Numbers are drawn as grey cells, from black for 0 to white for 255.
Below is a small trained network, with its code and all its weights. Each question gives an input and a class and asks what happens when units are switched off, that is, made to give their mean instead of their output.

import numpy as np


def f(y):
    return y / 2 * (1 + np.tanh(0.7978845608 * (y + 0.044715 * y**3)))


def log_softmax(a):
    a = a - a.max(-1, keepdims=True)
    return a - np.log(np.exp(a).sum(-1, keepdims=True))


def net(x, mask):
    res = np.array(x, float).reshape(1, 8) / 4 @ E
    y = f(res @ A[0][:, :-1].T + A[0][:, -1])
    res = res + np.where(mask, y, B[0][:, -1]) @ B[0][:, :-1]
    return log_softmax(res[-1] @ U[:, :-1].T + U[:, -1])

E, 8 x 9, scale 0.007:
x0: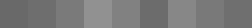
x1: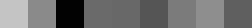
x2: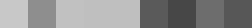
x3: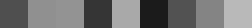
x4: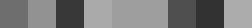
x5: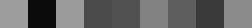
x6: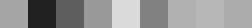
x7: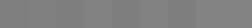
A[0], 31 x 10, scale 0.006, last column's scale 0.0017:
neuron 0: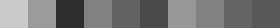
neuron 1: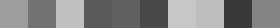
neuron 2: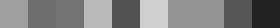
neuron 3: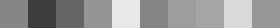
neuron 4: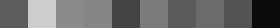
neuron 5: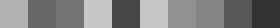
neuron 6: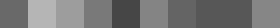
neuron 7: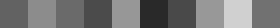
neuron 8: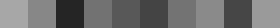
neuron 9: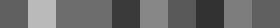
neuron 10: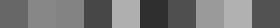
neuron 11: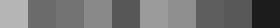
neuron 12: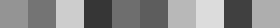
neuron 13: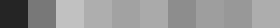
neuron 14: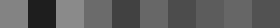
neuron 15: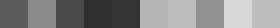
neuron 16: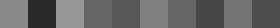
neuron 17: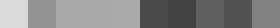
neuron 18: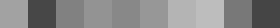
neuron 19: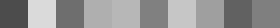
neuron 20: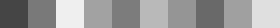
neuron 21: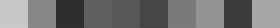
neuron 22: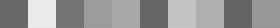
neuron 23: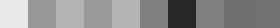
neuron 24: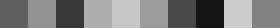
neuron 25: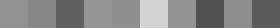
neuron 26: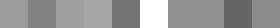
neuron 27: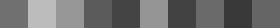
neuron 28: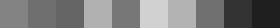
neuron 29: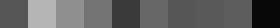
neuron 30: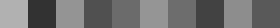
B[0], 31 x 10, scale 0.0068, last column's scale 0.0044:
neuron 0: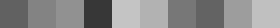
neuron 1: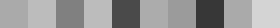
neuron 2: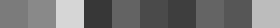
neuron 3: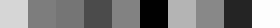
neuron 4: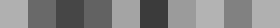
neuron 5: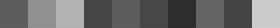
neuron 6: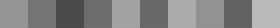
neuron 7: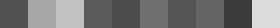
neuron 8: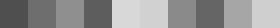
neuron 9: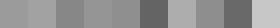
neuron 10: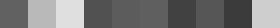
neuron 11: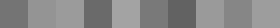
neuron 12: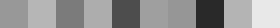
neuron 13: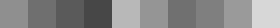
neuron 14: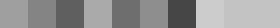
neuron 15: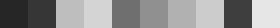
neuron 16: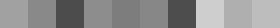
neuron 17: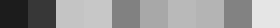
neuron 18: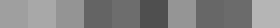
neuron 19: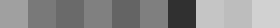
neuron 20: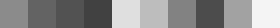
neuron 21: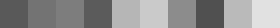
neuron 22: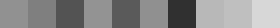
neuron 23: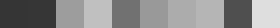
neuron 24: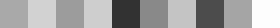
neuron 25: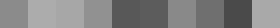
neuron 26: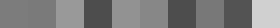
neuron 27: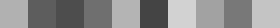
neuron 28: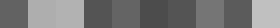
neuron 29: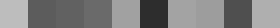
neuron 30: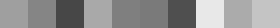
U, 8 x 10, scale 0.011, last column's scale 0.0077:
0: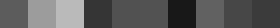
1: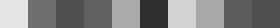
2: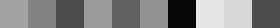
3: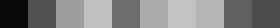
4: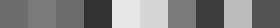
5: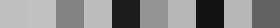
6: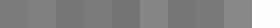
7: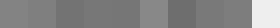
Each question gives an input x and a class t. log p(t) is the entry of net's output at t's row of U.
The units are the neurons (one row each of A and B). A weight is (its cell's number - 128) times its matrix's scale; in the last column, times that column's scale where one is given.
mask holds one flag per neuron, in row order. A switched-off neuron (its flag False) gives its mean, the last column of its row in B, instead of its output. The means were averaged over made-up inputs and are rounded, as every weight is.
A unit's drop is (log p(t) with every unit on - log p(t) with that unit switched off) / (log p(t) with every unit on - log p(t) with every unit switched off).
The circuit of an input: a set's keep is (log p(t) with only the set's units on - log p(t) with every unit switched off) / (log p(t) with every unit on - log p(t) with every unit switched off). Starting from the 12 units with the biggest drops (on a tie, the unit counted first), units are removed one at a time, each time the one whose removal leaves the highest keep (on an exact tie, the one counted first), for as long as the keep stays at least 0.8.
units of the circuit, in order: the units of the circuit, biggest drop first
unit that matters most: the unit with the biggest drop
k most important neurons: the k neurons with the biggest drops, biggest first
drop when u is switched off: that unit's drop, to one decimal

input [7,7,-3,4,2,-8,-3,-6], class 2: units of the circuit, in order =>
neuron 22
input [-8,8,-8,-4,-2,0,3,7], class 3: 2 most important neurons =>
neuron 15; neuron 20
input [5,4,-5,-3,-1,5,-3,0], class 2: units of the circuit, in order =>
neuron 14; neuron 16
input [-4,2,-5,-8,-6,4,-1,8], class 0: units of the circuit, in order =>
neuron 5; neuron 2
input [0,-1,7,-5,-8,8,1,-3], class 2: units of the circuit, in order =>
neuron 30; neuron 14
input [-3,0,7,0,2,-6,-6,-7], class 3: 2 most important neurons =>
neuron 17; neuron 23
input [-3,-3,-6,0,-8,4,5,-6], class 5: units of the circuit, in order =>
neuron 12; neuron 1
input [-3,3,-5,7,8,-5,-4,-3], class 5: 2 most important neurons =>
neuron 24; neuron 5
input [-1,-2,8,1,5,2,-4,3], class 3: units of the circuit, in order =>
neuron 17; neuron 23
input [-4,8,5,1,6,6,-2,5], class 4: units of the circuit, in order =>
neuron 8; neuron 21
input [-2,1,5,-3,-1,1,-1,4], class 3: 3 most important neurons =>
neuron 17; neuron 23; neuron 3
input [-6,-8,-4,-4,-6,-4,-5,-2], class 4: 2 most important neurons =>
neuron 20; neuron 13
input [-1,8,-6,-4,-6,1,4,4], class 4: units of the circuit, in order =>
neuron 21; neuron 8
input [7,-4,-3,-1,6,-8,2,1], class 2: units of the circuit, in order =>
neuron 19
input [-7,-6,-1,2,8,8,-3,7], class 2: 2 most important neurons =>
neuron 30; neuron 16
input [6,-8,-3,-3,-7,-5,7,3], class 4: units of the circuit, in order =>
neuron 20; neuron 13
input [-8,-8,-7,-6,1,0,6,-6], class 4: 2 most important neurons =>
neuron 20; neuron 13
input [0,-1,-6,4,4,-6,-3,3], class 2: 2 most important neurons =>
neuron 19; neuron 22
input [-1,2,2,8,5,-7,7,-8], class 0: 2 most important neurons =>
neuron 10; neuron 7
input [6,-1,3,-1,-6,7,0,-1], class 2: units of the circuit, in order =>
neuron 14; neuron 16
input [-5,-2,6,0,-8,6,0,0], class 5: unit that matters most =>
neuron 12
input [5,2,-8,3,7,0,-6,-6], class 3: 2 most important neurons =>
neuron 15; neuron 3
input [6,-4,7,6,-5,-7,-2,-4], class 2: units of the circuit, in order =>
neuron 22; neuron 19
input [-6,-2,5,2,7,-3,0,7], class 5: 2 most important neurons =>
neuron 24; neuron 15
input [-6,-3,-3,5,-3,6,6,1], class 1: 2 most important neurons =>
neuron 3; neuron 22
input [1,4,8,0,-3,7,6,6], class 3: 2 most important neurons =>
neuron 17; neuron 23
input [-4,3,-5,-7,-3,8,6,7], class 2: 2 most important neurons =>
neuron 30; neuron 14
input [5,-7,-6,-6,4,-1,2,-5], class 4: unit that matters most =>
neuron 20
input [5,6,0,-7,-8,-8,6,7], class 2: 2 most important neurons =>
neuron 22; neuron 19
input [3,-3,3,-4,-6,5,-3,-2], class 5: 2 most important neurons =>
neuron 1; neuron 12
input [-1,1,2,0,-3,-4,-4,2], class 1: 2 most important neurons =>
neuron 27; neuron 4
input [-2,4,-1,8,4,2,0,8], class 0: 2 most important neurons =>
neuron 7; neuron 10
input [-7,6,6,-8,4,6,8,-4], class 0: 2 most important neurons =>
neuron 5; neuron 2
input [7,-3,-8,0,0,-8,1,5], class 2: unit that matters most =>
neuron 19
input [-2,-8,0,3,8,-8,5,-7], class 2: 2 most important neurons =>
neuron 19; neuron 22
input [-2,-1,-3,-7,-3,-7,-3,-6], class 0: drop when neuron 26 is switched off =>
0.2
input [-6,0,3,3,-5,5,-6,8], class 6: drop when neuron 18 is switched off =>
0.1
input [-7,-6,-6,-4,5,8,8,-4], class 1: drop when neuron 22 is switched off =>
0.1
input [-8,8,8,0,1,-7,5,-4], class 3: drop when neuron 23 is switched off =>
0.5
